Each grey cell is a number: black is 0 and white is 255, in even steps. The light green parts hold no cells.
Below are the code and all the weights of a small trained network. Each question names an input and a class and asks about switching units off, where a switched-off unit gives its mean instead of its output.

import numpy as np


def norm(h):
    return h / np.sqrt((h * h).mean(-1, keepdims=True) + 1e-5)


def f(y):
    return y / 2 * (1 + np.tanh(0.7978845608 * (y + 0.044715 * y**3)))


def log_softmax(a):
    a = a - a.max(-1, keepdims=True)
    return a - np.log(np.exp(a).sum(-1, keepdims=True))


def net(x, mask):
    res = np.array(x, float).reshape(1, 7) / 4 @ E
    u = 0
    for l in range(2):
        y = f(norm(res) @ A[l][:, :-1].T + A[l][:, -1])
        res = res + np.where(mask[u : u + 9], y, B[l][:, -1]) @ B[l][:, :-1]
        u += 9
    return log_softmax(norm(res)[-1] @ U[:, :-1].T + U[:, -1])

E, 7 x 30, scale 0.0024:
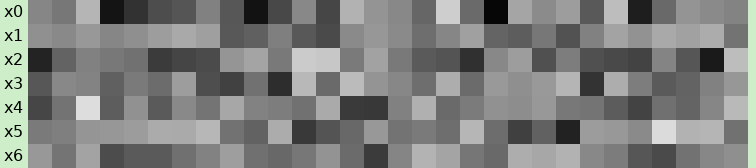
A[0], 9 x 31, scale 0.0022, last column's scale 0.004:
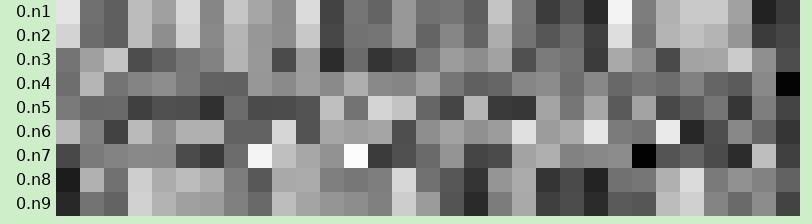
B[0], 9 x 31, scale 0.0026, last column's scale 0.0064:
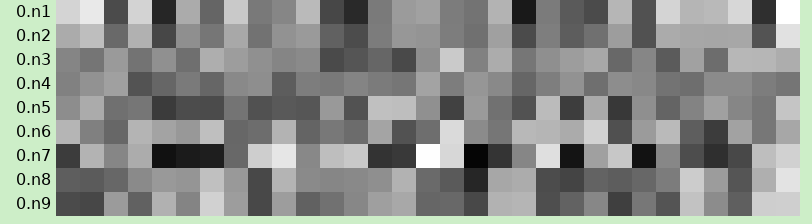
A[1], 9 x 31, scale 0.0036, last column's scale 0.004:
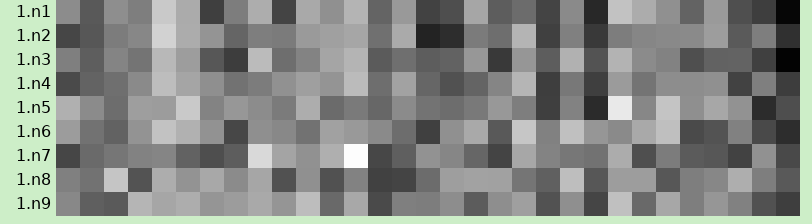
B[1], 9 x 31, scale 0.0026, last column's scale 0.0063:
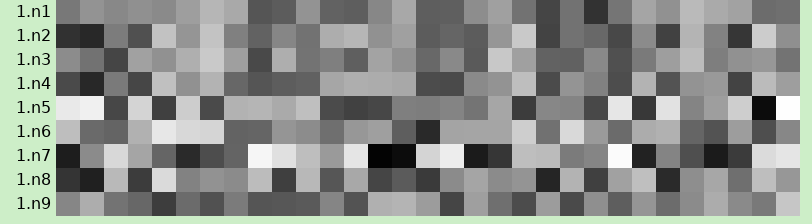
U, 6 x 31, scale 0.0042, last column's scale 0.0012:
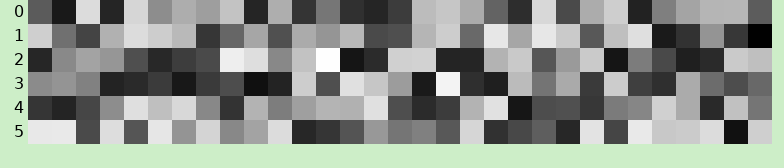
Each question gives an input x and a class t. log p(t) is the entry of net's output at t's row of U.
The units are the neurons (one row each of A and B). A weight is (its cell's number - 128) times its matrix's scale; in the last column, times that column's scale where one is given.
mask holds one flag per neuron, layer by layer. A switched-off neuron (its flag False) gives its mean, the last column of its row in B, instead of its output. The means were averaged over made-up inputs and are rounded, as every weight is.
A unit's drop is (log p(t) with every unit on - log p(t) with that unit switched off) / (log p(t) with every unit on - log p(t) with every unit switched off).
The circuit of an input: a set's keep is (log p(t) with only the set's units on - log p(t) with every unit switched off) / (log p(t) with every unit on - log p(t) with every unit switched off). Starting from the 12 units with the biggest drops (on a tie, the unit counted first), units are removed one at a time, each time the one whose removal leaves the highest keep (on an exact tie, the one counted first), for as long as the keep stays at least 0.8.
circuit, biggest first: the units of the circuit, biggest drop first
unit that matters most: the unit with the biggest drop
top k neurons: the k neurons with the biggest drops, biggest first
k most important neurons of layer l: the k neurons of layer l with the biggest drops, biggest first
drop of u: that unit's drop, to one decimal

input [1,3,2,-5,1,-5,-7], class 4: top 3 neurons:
[0.n9, 0.n8, 1.n4]
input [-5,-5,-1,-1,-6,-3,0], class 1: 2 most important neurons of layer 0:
[0.n6, 0.n1]
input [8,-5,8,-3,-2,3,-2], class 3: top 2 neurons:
[0.n5, 1.n7]
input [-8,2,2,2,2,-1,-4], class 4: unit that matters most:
0.n9
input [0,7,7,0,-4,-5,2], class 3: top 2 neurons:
[0.n5, 1.n7]
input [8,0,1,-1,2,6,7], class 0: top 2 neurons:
[1.n8, 0.n3]
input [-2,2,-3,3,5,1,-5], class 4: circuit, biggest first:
[0.n8, 0.n9]
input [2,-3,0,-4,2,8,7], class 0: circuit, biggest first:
[0.n3, 1.n8]
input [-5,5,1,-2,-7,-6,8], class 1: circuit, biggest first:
[0.n6, 1.n6]
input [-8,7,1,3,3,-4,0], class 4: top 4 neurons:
[0.n9, 0.n8, 1.n4, 1.n5]
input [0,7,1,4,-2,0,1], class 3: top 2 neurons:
[0.n1, 0.n9]
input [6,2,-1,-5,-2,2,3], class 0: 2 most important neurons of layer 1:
[1.n8, 1.n5]
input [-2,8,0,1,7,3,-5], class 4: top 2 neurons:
[0.n8, 0.n9]
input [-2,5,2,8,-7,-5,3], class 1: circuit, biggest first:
[0.n6]
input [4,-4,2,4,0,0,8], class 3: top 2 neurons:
[0.n5, 1.n7]
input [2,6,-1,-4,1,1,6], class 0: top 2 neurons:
[0.n3, 1.n8]
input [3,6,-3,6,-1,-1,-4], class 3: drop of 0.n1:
0.1
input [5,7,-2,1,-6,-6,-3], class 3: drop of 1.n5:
0.0
